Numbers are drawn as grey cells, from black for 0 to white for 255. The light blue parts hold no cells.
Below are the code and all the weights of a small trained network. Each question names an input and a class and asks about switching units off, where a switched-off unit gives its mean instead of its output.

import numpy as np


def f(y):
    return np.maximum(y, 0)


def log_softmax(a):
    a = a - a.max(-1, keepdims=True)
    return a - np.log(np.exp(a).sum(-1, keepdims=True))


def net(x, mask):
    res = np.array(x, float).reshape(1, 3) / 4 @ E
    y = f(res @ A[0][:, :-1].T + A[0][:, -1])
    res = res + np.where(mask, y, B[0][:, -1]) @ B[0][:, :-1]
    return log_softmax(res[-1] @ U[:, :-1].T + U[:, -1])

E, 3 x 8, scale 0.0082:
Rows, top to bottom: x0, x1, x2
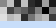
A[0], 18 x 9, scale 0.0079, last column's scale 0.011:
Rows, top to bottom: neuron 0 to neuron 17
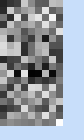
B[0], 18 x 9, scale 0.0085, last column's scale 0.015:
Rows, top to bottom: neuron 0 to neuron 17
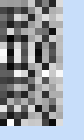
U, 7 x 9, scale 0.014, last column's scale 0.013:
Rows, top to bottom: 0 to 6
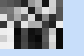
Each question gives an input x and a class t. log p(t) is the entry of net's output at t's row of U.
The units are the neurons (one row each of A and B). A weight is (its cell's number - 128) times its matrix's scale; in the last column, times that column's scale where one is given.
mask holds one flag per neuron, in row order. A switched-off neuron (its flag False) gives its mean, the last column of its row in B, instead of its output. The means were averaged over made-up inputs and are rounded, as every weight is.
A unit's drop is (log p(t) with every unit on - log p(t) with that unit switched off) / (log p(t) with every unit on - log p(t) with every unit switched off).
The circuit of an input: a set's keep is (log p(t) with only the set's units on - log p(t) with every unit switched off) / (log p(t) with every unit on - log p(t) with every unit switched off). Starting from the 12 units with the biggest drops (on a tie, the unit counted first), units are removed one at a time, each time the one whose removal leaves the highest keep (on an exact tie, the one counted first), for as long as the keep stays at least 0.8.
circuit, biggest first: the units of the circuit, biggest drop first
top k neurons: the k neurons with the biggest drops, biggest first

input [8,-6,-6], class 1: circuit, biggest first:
neuron 10
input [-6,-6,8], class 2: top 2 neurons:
neuron 7; neuron 6
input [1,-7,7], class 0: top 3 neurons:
neuron 1; neuron 16; neuron 3
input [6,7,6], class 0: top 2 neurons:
neuron 11; neuron 9
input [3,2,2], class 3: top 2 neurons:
neuron 2; neuron 12
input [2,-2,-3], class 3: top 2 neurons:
neuron 7; neuron 6
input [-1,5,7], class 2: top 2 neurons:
neuron 7; neuron 6
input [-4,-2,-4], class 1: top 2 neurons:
neuron 2; neuron 7
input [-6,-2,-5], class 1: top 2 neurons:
neuron 2; neuron 12
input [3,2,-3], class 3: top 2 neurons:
neuron 2; neuron 7
